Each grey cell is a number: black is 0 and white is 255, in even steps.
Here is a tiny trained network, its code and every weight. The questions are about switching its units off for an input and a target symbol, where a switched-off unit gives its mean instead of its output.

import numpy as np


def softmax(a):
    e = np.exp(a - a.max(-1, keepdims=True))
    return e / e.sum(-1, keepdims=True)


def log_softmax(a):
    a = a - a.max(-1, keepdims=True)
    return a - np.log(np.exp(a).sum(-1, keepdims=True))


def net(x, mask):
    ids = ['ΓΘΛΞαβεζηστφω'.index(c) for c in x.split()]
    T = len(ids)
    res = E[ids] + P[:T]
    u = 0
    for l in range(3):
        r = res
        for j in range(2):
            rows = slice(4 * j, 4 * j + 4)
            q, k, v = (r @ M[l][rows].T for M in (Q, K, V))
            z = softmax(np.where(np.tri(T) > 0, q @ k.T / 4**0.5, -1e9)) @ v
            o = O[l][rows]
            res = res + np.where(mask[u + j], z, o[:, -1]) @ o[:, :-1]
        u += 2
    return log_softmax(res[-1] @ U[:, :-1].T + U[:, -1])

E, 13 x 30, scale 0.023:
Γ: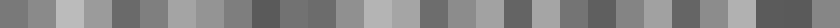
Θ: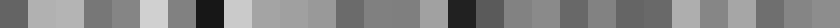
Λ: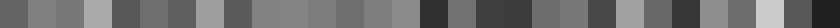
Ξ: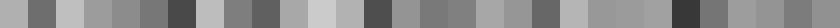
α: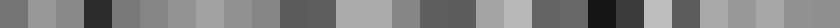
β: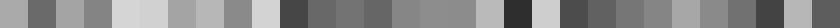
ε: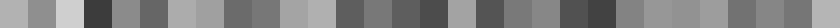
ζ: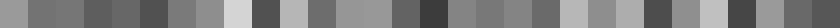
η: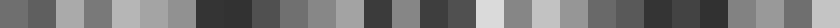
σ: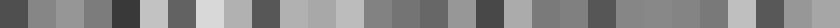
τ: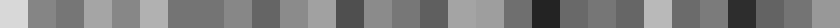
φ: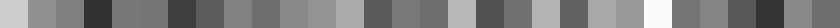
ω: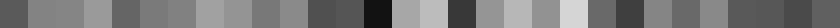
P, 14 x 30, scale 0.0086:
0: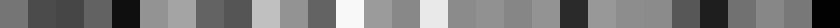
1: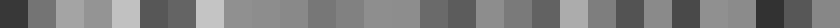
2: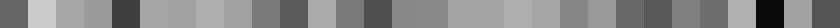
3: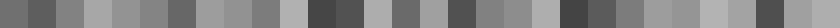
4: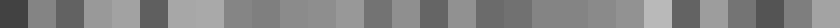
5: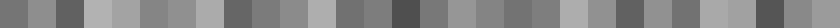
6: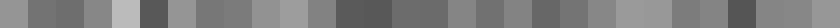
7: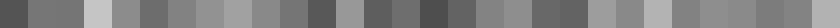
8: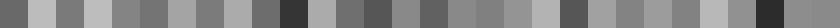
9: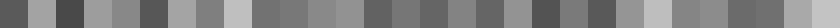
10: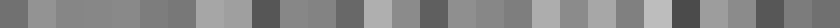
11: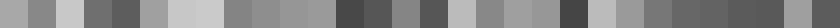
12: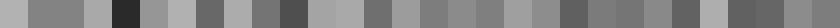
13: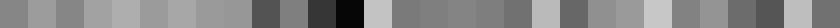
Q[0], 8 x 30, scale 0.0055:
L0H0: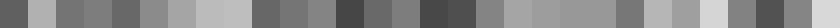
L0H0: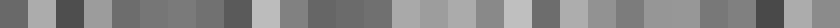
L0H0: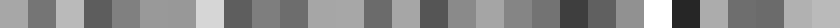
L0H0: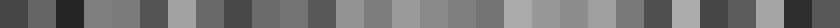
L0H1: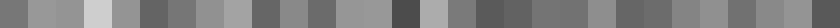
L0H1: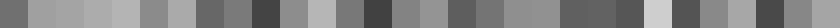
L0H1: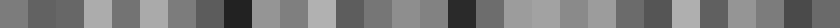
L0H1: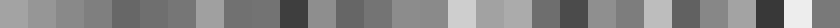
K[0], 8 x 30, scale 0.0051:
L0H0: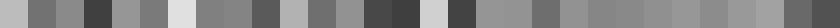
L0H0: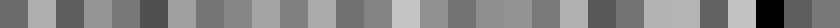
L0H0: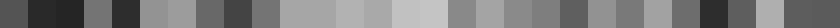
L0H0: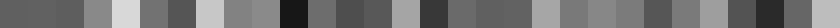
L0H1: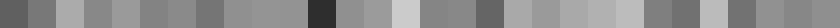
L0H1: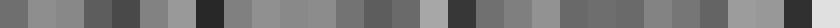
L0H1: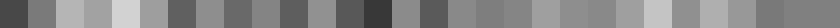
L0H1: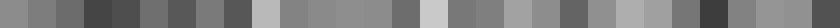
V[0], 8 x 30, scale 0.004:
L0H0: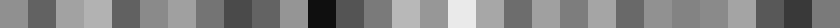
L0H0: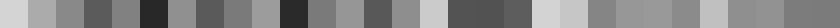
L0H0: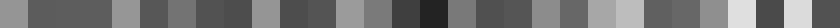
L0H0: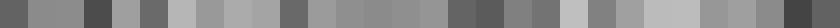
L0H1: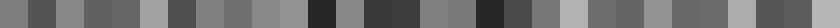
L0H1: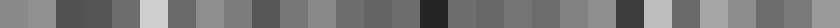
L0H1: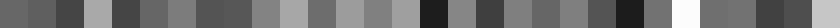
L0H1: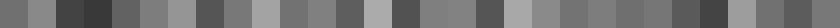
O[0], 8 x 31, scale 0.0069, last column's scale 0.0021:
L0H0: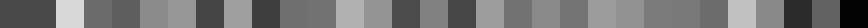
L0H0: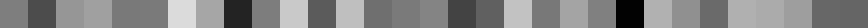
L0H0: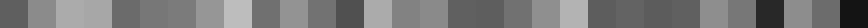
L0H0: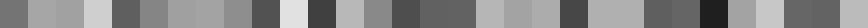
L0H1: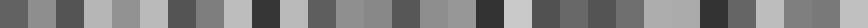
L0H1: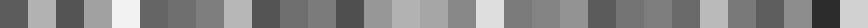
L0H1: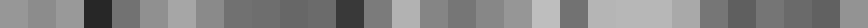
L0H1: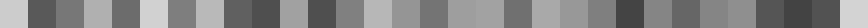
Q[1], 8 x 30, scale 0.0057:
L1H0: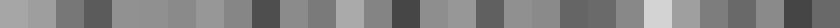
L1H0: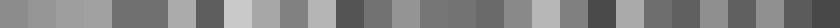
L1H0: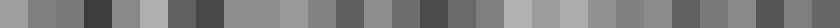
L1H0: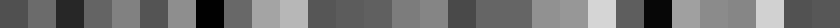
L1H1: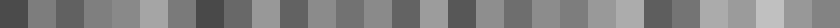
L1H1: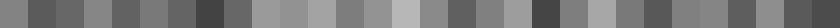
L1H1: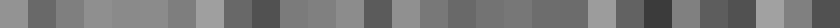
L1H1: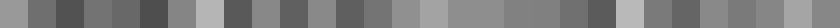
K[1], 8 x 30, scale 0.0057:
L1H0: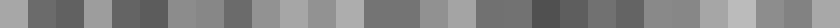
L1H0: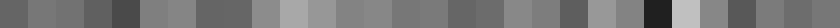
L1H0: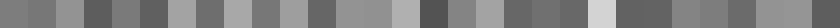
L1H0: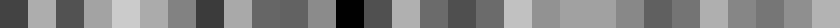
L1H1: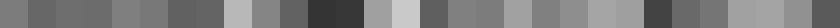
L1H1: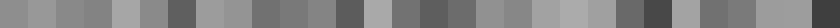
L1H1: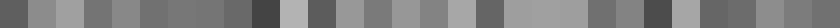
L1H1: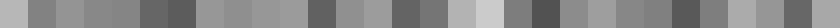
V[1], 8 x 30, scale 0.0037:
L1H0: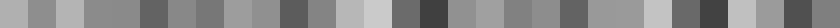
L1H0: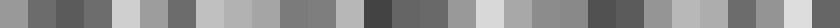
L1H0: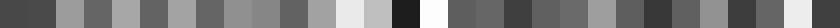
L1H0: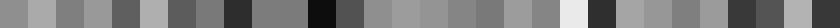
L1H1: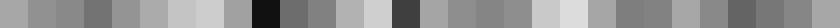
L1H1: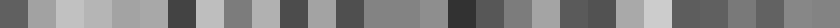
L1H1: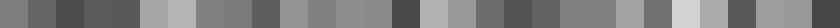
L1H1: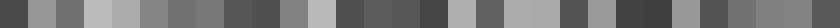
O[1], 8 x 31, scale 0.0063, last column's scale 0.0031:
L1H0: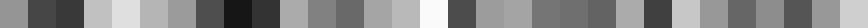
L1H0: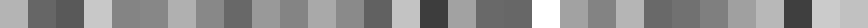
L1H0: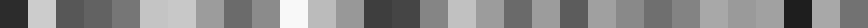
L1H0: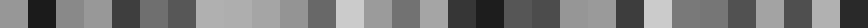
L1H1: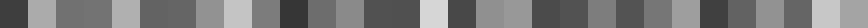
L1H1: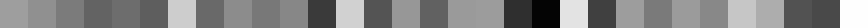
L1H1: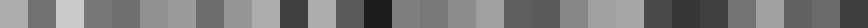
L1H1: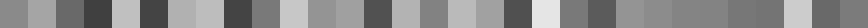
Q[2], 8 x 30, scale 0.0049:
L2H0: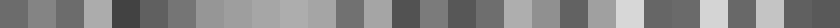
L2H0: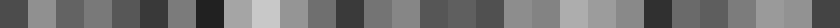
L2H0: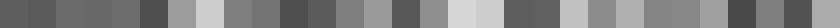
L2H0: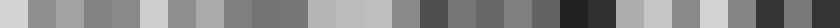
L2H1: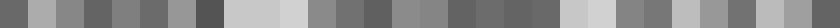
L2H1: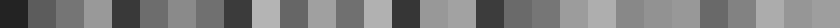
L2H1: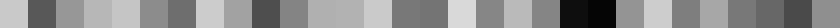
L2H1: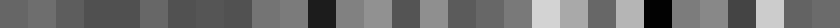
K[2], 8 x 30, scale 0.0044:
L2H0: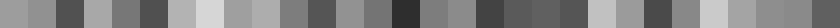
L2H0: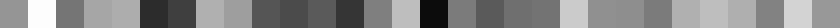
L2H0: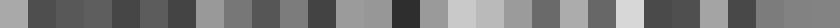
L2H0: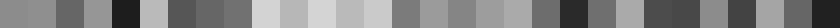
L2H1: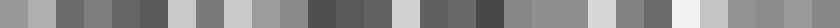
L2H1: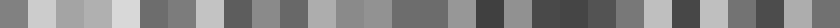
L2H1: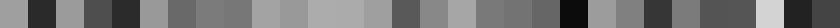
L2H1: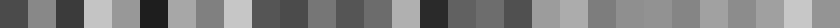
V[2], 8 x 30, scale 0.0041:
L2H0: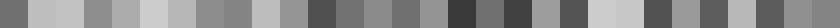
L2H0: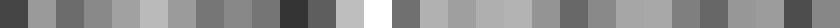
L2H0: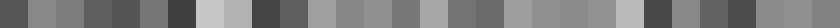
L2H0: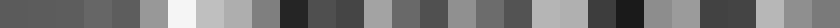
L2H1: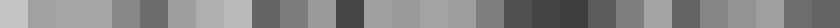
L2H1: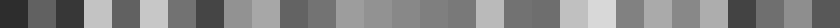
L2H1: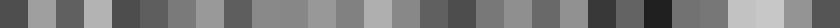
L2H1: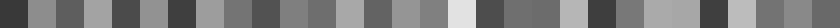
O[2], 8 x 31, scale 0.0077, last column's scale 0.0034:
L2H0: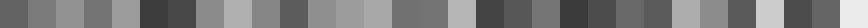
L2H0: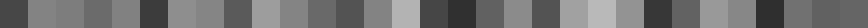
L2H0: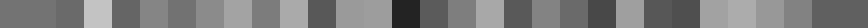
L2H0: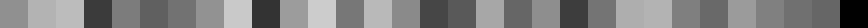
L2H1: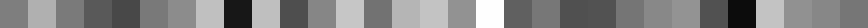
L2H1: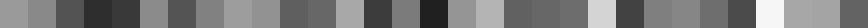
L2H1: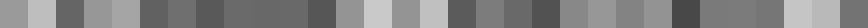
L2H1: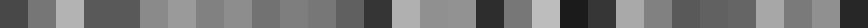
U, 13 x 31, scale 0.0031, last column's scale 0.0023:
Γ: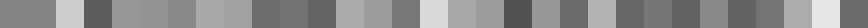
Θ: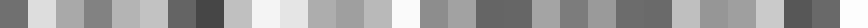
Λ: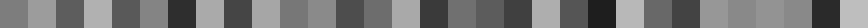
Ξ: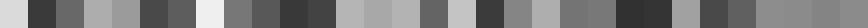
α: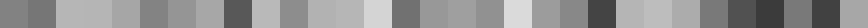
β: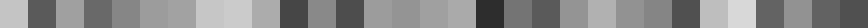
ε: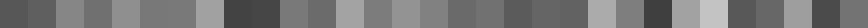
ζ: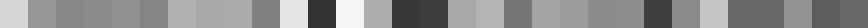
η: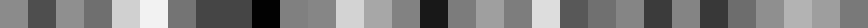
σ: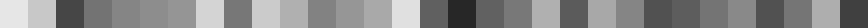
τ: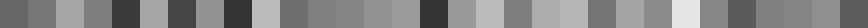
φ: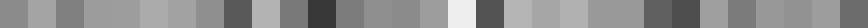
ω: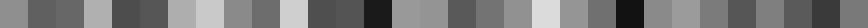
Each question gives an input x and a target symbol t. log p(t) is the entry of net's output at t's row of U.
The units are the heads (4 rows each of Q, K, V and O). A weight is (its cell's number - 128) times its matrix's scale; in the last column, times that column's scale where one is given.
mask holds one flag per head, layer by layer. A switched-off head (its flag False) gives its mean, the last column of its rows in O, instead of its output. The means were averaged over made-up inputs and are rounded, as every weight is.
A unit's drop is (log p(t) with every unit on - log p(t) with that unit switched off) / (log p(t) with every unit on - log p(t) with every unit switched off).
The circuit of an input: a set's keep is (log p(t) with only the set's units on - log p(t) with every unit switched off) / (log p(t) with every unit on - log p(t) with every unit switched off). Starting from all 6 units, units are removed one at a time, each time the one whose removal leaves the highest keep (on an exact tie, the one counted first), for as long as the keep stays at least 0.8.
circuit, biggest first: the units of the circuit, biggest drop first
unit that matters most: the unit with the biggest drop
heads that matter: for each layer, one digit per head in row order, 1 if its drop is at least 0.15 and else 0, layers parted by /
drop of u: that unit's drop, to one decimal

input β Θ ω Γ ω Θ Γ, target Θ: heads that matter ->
01 / 10 / 10
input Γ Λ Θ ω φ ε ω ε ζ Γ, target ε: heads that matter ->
10 / 10 / 10
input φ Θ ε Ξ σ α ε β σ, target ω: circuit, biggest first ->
L2H1, L0H0, L1H0
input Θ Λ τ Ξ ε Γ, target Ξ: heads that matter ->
00 / 10 / 10
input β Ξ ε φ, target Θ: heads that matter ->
01 / 10 / 10
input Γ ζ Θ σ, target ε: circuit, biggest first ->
L2H0, L1H0, L0H0
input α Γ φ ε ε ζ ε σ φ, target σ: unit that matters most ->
L2H0
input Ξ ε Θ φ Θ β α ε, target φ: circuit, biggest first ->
L2H0, L0H1, L1H0
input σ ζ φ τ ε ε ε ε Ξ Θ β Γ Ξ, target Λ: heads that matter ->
10 / 00 / 11
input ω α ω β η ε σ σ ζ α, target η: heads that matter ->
10 / 10 / 00
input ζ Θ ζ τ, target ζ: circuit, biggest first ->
L1H1, L2H0, L2H1
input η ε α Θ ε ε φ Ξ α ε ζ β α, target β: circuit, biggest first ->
L2H1, L0H0
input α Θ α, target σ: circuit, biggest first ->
L2H0, L1H0
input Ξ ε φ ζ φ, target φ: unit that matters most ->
L2H0
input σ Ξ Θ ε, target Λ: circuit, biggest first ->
L2H1, L2H0, L0H0
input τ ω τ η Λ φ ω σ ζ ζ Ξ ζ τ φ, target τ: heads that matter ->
10 / 00 / 01
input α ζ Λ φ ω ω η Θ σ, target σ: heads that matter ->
00 / 00 / 10
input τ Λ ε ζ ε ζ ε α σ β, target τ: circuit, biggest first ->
L2H1, L0H0
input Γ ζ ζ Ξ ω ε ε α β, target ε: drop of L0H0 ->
0.3
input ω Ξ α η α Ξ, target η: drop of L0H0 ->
0.2
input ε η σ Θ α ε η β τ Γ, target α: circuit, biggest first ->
L2H1
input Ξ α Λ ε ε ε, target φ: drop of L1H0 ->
0.1
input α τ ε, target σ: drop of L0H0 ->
0.0
